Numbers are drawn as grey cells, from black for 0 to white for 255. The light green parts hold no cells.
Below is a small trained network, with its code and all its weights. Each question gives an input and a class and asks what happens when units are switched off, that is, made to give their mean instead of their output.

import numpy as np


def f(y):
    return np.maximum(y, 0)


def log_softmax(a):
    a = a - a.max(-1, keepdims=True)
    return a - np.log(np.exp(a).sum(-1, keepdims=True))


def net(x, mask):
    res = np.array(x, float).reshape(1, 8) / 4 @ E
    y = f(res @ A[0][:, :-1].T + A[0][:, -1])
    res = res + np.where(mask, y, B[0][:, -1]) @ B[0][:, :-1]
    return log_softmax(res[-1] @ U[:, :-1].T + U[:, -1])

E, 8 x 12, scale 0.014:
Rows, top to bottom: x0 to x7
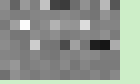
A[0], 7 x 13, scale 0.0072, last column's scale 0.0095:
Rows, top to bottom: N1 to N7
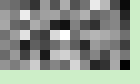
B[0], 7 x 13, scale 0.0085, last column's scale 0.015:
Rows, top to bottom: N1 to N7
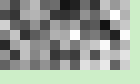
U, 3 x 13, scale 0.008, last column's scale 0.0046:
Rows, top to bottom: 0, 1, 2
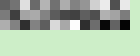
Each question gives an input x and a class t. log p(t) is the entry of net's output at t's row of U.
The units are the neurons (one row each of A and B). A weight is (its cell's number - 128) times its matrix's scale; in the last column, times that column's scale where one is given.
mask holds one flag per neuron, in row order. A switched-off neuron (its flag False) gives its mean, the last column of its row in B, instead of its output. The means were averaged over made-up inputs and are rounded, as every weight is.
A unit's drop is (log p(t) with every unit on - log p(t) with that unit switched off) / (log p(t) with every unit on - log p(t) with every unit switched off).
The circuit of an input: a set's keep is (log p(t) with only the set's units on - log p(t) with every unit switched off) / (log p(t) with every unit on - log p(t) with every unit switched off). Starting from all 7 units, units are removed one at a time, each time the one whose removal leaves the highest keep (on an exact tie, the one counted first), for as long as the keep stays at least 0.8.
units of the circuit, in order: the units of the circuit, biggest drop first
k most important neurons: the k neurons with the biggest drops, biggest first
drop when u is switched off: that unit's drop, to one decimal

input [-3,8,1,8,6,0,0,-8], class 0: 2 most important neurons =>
N7; N1
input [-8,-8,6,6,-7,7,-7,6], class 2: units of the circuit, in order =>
N4
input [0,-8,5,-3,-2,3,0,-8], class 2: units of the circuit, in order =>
N4; N6
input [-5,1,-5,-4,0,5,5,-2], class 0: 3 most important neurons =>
N5; N1; N3
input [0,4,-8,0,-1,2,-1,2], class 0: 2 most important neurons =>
N5; N2
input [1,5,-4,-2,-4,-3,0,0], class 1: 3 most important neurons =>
N1; N7; N4
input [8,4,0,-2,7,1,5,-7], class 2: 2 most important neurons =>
N3; N6
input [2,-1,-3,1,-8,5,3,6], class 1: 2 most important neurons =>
N1; N7
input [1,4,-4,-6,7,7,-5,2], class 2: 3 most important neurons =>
N3; N1; N2
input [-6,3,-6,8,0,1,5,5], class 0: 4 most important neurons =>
N5; N1; N3; N2
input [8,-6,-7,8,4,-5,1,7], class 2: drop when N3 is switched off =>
0.5
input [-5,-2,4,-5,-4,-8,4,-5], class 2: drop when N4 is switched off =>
0.5
